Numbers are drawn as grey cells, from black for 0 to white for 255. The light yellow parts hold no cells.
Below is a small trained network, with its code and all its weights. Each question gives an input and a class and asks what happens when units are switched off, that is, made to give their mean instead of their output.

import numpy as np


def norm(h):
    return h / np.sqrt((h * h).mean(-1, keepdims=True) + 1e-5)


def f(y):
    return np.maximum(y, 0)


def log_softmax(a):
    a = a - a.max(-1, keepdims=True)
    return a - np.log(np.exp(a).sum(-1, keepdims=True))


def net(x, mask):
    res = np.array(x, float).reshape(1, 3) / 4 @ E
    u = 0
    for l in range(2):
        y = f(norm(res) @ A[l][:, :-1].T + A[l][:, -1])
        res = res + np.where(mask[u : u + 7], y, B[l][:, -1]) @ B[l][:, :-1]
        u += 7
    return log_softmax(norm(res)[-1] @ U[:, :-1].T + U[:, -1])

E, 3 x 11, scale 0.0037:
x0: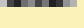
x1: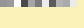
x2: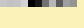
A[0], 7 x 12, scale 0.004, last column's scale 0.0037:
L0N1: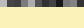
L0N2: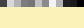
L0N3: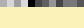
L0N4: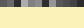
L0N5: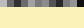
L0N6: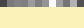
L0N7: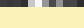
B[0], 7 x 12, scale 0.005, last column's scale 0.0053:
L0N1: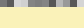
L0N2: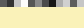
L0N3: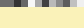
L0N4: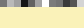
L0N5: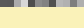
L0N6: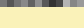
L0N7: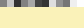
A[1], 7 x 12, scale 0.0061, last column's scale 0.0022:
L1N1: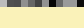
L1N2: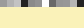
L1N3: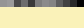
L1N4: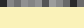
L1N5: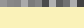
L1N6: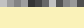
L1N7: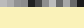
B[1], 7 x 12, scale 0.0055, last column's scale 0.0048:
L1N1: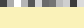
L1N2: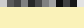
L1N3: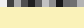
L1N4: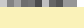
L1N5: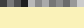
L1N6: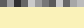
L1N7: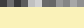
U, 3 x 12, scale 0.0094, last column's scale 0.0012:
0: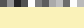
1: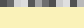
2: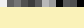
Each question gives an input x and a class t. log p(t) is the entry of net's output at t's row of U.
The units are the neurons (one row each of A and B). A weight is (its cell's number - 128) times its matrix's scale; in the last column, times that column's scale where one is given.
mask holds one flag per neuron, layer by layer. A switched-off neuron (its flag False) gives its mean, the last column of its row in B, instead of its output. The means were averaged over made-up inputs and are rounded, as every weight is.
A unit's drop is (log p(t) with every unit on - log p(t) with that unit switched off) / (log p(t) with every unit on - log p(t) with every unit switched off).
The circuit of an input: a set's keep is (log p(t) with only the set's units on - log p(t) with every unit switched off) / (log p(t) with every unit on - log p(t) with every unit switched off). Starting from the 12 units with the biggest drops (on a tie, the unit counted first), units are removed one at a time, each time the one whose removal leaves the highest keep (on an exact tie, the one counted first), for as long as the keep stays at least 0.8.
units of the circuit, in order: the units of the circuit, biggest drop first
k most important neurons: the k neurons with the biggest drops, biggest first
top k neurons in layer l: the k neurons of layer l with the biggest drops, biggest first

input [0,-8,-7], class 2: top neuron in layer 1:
[L1N3]
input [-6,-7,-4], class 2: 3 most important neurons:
[L0N4, L1N4, L0N1]
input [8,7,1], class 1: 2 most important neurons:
[L1N1, L0N4]
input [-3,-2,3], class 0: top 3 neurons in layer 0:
[L0N3, L0N1, L0N5]
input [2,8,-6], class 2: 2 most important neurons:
[L1N2, L0N3]
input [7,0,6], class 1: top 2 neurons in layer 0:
[L0N7, L0N1]
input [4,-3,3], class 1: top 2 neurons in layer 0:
[L0N7, L0N1]
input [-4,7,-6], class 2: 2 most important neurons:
[L1N2, L0N3]
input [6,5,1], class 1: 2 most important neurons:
[L1N1, L0N4]
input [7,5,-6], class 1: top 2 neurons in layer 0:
[L0N3, L0N5]
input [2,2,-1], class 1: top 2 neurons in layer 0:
[L0N4, L0N3]
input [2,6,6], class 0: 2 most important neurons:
[L0N4, L1N6]
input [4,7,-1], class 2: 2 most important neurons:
[L1N2, L0N2]
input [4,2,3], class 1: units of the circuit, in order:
[L1N1]
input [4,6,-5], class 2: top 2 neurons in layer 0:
[L0N3, L0N2]
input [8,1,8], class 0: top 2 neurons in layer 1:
[L1N6, L1N5]
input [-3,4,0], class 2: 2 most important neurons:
[L1N2, L0N1]
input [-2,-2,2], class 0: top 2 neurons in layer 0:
[L0N3, L0N1]
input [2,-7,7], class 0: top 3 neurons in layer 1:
[L1N6, L1N2, L1N5]
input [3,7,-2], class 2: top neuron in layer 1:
[L1N2]
